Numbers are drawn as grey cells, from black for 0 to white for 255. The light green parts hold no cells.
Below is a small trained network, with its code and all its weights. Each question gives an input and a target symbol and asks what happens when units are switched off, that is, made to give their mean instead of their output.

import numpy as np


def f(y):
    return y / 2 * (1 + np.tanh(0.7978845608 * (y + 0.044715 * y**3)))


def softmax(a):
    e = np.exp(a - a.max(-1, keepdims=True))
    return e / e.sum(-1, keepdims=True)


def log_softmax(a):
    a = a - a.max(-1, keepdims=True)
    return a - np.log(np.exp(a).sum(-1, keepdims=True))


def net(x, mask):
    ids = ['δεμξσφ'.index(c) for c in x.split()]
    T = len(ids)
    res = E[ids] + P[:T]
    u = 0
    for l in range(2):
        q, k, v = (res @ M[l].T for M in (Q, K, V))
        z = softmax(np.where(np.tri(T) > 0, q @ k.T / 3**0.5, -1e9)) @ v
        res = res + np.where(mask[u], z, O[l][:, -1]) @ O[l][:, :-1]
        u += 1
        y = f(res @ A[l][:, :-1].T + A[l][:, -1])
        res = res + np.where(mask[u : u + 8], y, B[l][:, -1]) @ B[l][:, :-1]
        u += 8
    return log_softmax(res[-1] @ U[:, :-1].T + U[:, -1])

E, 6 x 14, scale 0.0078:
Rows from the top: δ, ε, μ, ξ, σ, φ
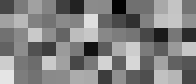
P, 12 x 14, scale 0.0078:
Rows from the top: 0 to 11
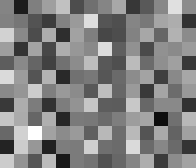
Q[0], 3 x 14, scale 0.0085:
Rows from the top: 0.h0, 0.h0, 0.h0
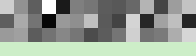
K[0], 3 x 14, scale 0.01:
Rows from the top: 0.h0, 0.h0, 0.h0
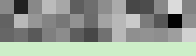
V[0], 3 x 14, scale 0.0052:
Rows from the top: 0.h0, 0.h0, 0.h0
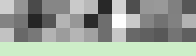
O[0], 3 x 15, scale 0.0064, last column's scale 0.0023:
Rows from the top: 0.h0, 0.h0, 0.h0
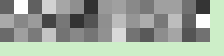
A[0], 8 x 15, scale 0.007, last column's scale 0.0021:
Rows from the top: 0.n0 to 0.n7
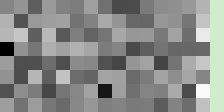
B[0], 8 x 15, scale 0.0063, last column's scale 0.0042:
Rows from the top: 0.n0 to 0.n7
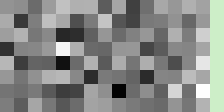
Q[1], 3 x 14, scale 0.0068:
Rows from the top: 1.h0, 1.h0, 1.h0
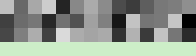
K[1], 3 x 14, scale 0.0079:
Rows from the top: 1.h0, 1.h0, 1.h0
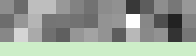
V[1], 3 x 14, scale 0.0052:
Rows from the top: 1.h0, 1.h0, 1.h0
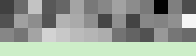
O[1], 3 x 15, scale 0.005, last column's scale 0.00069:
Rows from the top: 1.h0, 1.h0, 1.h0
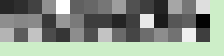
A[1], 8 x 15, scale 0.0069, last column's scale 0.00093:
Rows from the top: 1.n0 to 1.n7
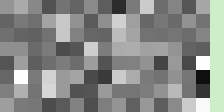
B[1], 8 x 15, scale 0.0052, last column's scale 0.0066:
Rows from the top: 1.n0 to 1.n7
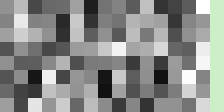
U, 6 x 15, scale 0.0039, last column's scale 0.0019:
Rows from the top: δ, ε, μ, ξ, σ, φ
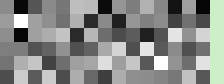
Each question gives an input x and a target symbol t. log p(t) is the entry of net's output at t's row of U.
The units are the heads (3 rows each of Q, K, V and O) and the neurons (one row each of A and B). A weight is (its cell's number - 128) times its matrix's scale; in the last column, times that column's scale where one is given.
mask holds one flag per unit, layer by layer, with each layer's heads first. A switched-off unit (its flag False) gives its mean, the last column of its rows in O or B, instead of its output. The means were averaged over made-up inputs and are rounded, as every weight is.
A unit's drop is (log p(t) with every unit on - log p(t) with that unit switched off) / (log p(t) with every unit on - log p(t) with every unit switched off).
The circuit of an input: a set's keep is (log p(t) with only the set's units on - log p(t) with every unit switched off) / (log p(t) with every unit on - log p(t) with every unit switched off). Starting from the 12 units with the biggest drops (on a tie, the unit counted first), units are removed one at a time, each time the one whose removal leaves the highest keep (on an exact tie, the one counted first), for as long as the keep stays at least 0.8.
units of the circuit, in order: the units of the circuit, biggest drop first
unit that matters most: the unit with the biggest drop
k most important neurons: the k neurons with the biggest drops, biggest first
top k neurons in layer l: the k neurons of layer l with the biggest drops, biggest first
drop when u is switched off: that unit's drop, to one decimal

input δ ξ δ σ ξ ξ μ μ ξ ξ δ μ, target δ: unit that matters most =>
0.h0
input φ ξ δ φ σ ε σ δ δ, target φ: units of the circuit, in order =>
0.h0, 1.n5, 0.n6
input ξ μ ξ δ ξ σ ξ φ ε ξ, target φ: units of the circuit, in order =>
1.h0, 1.n5, 0.n6, 0.n4
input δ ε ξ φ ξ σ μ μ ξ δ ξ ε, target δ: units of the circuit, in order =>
0.h0, 0.n4
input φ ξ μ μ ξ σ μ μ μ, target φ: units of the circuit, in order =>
0.h0, 1.n5
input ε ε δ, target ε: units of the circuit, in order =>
1.h0, 0.h0, 1.n0, 0.n0
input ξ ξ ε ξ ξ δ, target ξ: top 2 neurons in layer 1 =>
1.n0, 1.n3
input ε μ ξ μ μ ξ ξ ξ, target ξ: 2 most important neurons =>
1.n4, 0.n6
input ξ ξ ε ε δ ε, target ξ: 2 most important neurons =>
1.n0, 1.n3
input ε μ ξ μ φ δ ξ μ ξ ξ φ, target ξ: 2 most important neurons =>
0.n6, 1.n0
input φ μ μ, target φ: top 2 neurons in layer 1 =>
1.n5, 1.n6
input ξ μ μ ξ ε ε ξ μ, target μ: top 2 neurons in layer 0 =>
0.n6, 0.n3
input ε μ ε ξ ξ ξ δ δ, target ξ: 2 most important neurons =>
1.n0, 1.n4
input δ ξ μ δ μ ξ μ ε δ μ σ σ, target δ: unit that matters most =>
0.h0
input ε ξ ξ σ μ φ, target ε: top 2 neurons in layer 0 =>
0.n0, 0.n2
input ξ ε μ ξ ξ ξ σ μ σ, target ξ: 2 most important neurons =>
0.n2, 1.n3
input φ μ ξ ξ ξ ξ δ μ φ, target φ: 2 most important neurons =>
1.n5, 0.n2
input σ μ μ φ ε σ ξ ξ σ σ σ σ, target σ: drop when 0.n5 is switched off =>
0.1
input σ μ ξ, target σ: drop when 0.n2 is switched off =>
0.0
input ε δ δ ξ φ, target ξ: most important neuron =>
1.n0
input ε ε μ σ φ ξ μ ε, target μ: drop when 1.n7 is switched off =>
-0.1
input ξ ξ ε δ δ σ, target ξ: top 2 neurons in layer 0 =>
0.n2, 0.n5
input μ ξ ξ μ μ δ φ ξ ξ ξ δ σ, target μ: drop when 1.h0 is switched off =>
1.2
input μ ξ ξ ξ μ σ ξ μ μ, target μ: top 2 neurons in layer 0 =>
0.n3, 0.n2
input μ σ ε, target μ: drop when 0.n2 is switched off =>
0.1
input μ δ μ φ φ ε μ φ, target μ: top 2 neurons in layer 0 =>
0.n6, 0.n3
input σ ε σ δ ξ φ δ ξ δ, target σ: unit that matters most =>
1.h0
